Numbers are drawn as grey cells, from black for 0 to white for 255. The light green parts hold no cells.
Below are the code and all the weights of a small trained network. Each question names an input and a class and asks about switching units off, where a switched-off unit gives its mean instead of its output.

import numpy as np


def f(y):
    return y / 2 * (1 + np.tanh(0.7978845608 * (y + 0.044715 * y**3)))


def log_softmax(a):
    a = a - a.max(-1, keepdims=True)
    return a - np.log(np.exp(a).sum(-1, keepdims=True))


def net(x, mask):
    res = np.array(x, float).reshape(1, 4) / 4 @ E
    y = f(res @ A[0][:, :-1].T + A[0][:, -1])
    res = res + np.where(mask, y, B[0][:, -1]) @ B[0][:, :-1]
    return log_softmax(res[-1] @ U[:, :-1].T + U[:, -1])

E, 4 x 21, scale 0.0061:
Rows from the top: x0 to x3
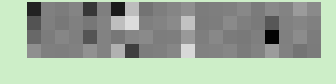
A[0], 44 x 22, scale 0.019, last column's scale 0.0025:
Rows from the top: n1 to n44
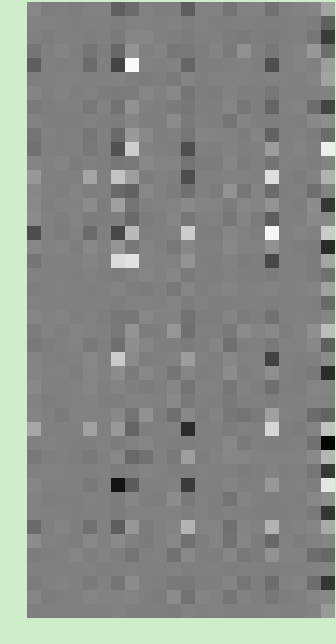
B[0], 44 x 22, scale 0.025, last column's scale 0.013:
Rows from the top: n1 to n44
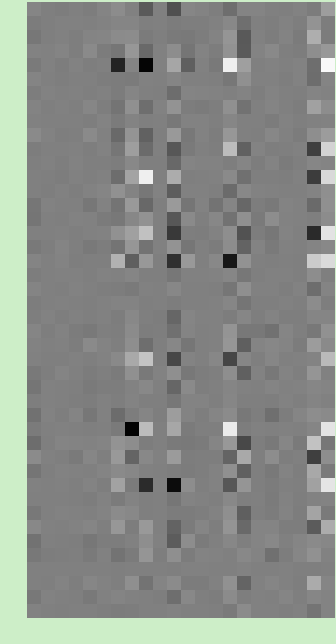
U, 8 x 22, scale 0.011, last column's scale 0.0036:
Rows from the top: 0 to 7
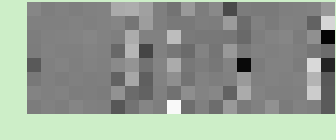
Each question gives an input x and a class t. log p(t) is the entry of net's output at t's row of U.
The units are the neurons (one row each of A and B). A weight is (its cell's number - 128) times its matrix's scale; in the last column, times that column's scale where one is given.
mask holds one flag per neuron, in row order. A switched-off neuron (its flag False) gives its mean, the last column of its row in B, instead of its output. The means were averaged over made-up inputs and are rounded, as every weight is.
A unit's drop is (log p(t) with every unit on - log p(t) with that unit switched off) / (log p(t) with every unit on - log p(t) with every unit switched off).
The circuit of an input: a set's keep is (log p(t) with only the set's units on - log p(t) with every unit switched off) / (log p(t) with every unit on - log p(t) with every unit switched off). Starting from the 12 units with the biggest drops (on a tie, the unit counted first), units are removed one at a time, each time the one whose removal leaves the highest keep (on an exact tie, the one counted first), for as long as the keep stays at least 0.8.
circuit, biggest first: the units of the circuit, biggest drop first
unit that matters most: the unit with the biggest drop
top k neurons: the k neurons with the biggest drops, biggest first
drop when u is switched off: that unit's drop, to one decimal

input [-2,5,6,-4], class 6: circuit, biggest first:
n19
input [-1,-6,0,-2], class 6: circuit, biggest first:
n35; n17
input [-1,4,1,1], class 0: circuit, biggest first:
n5; n31
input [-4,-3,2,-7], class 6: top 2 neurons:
n17; n5
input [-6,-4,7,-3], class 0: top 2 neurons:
n5; n31
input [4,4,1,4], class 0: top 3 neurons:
n31; n19; n11
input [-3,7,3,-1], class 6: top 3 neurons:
n17; n13; n19
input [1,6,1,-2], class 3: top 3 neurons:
n5; n35; n31
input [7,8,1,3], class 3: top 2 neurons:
n5; n31
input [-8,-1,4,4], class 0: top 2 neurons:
n5; n26
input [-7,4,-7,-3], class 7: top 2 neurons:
n17; n35
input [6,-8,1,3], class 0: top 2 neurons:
n5; n17
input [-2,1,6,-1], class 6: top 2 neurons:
n17; n13
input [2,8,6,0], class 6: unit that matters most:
n19
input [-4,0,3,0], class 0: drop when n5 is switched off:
0.4
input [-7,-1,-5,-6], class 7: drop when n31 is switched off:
0.2
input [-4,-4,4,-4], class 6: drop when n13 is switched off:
0.1
